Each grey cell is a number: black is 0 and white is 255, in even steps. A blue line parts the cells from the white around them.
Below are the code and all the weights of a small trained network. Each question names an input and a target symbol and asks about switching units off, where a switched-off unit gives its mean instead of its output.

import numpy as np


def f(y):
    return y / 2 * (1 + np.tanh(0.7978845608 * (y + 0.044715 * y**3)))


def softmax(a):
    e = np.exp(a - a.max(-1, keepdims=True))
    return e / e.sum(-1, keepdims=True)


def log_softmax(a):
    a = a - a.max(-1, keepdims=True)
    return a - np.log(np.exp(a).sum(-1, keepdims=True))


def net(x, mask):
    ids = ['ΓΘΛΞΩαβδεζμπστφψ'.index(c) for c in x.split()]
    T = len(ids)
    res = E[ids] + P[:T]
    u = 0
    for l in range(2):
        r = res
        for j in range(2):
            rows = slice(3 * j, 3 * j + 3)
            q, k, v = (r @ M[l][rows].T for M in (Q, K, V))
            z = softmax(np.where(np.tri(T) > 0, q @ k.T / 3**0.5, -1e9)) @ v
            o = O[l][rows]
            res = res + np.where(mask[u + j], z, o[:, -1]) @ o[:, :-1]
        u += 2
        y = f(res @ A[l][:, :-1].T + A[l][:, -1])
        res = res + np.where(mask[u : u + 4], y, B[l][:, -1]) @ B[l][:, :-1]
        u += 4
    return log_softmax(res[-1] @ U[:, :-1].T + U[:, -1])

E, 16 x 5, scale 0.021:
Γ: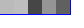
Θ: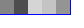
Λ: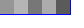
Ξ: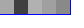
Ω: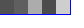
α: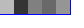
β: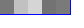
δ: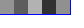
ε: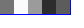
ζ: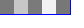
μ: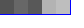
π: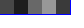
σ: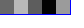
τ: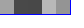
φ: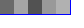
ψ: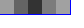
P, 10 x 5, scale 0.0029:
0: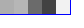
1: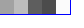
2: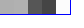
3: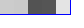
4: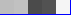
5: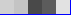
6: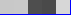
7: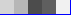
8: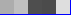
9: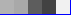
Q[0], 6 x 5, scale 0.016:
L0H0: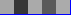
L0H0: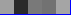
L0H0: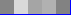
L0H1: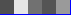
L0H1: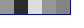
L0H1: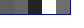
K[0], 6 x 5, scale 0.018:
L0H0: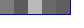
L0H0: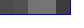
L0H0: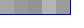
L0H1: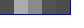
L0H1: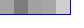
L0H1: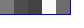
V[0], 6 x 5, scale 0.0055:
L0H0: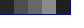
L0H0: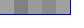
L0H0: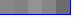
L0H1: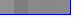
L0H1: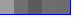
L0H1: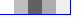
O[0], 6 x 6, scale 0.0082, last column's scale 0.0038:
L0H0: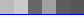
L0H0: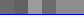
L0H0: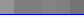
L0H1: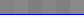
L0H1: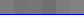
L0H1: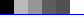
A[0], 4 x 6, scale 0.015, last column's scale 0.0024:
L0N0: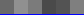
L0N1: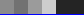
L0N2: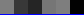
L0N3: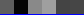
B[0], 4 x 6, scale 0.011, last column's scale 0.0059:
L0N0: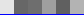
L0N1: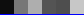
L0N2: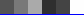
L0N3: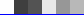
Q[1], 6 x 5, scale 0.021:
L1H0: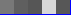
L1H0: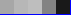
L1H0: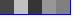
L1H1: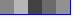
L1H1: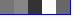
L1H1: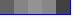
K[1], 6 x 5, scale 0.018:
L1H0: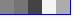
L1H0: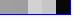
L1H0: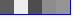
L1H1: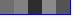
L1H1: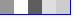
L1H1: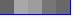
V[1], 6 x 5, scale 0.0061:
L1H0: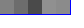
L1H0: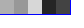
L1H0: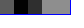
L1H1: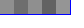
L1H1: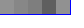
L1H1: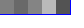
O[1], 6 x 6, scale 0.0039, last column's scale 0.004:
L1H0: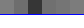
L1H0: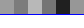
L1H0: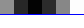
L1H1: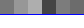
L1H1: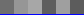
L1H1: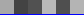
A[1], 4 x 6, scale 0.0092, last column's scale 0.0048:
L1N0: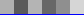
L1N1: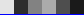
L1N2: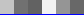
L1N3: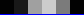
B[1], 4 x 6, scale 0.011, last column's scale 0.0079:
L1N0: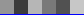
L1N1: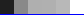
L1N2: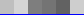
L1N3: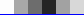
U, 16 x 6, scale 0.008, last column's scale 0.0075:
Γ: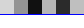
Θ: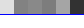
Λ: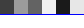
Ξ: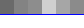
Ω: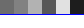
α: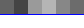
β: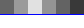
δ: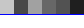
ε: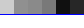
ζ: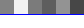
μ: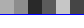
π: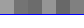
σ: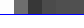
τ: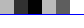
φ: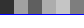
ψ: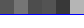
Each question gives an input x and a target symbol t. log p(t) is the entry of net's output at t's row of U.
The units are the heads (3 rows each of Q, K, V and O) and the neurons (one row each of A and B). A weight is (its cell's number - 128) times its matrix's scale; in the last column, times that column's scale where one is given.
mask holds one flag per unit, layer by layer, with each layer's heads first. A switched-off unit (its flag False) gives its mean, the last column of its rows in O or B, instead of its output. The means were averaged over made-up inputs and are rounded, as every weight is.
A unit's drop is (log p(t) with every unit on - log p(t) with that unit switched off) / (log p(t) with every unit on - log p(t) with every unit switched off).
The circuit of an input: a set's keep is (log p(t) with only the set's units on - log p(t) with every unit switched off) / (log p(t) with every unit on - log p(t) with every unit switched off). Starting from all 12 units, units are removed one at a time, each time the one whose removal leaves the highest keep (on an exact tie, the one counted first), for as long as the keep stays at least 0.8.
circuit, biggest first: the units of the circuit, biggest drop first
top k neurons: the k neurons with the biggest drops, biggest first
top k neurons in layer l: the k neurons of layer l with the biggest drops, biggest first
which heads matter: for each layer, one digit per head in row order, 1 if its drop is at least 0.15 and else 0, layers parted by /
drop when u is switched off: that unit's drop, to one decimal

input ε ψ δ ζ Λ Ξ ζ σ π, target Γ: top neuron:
(L1N3)
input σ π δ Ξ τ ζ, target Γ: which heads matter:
01 / 00
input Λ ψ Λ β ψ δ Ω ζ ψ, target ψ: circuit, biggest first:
(L0N2, L0N3)
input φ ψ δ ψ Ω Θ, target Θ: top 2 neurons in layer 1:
(L1N3, L1N2)
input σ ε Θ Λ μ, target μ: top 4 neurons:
(L1N3, L0N0, L1N1, L1N0)
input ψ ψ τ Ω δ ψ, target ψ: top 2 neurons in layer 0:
(L0N2, L0N3)
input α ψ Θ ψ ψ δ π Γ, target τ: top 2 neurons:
(L0N3, L0N2)
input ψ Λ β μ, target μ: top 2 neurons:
(L1N3, L1N1)
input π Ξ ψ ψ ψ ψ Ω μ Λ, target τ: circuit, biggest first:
(L0H1, L1H0)
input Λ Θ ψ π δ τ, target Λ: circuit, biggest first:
(L0H0, L1N3, L0H1)
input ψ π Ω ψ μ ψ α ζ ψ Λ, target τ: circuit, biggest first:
(L0H1, L0N3, L1H0)
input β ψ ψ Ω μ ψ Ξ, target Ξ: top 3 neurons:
(L1N1, L0N3, L0N2)
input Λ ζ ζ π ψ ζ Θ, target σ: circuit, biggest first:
(L1N3, L0N1, L1N1)
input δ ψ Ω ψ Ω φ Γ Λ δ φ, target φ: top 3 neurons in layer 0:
(L0N2, L0N3, L0N1)
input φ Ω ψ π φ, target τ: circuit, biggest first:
(L0H1, L1H1, L0N3)
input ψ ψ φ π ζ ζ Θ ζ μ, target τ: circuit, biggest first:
(L0H1)
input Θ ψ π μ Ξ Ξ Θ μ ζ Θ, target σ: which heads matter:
10 / 00
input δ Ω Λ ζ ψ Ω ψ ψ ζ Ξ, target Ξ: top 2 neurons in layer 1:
(L1N1, L1N2)
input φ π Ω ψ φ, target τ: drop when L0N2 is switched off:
0.1
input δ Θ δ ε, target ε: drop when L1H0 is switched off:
0.4
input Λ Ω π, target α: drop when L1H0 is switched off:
0.2
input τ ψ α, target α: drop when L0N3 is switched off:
0.7
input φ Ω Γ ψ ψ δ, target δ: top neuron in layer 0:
(L0N3)
